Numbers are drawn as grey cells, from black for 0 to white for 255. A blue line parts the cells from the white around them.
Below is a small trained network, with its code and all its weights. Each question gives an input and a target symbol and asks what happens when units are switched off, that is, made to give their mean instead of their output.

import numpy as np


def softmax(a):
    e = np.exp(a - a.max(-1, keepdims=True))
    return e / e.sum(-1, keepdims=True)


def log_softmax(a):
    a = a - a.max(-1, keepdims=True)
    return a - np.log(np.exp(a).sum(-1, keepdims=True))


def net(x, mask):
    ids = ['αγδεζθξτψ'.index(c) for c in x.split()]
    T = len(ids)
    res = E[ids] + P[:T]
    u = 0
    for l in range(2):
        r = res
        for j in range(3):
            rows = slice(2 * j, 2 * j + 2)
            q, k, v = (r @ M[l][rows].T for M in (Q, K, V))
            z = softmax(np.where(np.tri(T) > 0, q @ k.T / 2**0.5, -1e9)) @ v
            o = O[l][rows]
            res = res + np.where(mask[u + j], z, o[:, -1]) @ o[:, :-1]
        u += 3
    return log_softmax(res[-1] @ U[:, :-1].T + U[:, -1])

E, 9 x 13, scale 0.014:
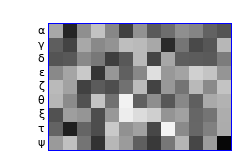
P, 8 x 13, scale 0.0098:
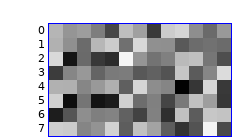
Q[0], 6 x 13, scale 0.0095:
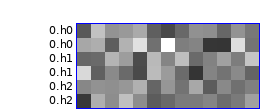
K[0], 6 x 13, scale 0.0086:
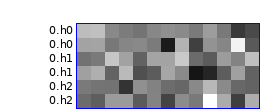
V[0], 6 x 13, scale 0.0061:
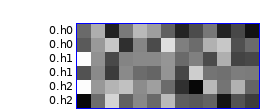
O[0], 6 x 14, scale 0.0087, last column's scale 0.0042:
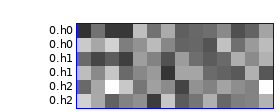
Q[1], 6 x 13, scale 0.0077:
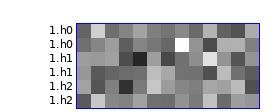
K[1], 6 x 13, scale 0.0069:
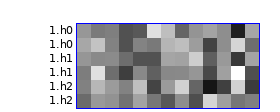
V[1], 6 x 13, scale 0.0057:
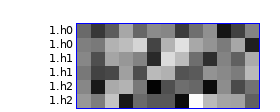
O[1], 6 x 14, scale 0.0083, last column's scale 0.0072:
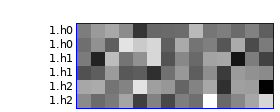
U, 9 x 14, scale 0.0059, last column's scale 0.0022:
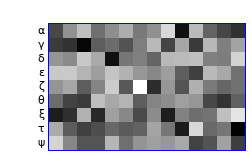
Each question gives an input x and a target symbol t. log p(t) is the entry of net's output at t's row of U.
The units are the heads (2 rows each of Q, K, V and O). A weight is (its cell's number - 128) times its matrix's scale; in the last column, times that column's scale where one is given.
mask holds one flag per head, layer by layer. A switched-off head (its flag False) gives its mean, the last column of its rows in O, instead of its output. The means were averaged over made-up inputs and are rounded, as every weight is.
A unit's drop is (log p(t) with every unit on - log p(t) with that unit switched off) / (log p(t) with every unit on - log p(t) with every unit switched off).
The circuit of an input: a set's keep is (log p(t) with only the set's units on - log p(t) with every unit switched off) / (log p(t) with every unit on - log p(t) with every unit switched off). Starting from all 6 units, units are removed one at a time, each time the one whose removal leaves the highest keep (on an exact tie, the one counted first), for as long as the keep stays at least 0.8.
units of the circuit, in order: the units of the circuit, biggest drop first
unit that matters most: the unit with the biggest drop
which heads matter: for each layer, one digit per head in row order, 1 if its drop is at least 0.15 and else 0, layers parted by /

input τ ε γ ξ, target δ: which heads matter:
110 / 100
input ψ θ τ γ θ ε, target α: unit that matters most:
1.h2
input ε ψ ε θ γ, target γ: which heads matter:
100 / 000
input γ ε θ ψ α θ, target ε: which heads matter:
000 / 001
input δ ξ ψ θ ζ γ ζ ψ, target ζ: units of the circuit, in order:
[0.h0; 1.h1]
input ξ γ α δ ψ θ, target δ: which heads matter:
001 / 000
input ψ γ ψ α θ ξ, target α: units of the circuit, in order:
[1.h2; 0.h2]
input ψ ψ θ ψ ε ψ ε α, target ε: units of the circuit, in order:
[1.h0; 0.h0]
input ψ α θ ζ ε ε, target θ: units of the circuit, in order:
[1.h0; 1.h1]
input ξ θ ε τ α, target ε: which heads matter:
100 / 001
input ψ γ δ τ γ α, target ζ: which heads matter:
000 / 001
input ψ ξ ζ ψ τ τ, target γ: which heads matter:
001 / 000
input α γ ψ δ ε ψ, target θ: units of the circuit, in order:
[1.h1; 1.h0; 0.h2]
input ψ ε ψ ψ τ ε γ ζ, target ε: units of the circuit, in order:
[0.h0; 1.h0]
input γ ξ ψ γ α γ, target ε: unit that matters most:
1.h2
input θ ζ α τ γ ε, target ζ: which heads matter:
001 / 001
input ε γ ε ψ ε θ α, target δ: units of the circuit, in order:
[0.h0; 1.h0]
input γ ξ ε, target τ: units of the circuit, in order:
[1.h2; 0.h2]
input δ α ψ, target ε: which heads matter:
000 / 001
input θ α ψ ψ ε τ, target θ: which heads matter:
000 / 110
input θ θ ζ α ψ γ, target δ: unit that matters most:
0.h2
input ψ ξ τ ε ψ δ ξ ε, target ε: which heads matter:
100 / 100
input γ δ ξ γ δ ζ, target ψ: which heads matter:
001 / 001
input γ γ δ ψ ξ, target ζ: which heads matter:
100 / 000
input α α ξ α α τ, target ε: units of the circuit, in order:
[1.h2; 1.h0]
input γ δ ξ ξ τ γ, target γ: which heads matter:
111 / 000
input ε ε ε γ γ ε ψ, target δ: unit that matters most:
0.h1
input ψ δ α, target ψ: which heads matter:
011 / 001
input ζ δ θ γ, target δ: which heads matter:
010 / 100
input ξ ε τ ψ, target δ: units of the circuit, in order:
[0.h1; 1.h2]
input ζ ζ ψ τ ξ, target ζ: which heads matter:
100 / 010
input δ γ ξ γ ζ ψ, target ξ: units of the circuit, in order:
[0.h1; 1.h1]
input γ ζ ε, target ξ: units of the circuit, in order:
[0.h2; 1.h1]
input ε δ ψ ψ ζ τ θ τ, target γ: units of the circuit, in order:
[0.h0]
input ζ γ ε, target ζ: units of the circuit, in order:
[1.h2; 0.h2]
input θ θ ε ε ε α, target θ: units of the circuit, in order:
[1.h1; 1.h0]
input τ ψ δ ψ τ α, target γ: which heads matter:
011 / 001
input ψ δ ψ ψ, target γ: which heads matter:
101 / 011
